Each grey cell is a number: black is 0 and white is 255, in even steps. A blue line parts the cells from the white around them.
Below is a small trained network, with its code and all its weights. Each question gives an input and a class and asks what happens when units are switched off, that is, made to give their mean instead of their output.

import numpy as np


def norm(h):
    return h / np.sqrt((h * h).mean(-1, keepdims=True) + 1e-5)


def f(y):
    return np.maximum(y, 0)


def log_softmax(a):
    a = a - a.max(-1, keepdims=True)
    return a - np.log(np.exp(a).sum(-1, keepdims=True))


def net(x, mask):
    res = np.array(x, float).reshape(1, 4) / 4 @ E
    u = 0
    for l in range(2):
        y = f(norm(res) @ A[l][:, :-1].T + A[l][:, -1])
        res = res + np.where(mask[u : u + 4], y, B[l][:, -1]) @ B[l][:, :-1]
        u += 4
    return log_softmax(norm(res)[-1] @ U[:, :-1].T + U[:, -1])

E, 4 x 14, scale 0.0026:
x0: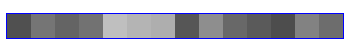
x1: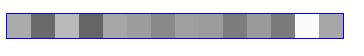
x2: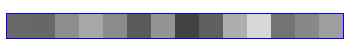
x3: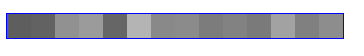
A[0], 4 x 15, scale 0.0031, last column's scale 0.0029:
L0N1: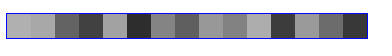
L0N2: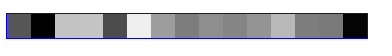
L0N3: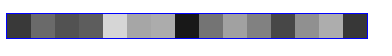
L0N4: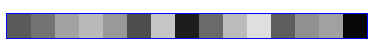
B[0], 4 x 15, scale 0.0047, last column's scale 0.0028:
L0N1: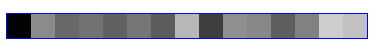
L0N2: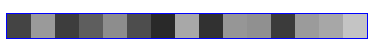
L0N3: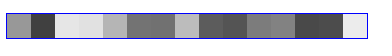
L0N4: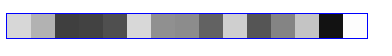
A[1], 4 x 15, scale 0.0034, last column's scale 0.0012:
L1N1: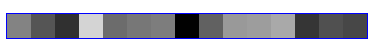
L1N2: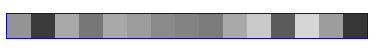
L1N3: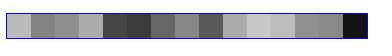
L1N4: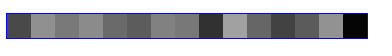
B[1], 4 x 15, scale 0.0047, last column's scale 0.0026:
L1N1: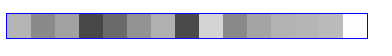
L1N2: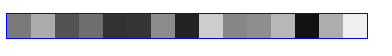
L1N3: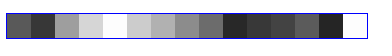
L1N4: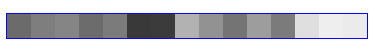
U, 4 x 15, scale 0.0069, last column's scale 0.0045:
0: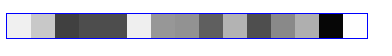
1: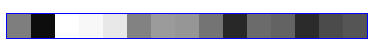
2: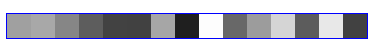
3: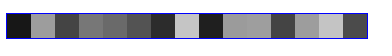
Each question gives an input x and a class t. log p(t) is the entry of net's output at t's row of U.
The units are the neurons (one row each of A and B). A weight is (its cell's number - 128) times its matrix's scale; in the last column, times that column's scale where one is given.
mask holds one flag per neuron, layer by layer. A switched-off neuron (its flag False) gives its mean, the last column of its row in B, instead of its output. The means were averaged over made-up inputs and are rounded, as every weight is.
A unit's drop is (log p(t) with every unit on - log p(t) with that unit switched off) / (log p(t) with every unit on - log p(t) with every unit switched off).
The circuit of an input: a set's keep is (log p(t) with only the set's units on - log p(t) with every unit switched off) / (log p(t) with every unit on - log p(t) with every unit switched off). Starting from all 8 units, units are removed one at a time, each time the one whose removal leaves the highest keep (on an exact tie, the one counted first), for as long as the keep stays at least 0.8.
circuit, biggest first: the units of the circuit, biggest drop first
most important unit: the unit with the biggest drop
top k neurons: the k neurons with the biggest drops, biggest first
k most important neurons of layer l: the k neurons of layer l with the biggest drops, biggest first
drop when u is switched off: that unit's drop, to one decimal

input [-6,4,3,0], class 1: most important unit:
L1N3
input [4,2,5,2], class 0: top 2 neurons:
L0N4, L1N3
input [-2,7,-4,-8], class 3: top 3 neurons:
L0N1, L1N1, L0N4
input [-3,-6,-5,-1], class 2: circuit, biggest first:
L0N4, L1N3
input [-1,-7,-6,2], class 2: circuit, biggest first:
L0N4, L1N3
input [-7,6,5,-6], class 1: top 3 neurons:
L1N3, L1N1, L0N2
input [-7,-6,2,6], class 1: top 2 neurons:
L1N3, L1N2
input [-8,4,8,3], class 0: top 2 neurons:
L0N4, L0N3
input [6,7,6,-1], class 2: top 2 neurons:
L1N2, L1N3
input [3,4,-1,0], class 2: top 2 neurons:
L1N2, L1N3
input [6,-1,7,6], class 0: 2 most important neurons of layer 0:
L0N4, L0N1
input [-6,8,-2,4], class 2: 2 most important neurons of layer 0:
L0N3, L0N4
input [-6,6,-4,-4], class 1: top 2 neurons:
L0N4, L1N3
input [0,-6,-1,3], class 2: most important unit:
L1N1
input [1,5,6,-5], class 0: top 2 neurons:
L0N4, L0N2
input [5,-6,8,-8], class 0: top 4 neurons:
L0N4, L1N1, L0N2, L1N2
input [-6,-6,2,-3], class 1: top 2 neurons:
L1N3, L1N2
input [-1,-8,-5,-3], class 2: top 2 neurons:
L0N4, L1N1
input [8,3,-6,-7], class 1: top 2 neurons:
L0N4, L0N3
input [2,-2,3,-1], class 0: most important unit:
L0N4
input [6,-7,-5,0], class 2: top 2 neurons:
L0N4, L1N3
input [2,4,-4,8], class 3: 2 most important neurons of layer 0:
L0N2, L0N4
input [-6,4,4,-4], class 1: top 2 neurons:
L1N3, L0N2
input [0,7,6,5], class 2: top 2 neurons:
L1N2, L0N1
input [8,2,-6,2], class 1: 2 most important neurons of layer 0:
L0N4, L0N3
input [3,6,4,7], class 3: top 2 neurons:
L0N2, L1N1
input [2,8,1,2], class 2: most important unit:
L1N2
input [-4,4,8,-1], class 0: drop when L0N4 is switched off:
1.8
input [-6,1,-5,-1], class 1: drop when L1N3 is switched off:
0.3
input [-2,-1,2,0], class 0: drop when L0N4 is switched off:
0.5
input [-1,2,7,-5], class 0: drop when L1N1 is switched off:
0.0
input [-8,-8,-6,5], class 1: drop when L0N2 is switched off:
0.1
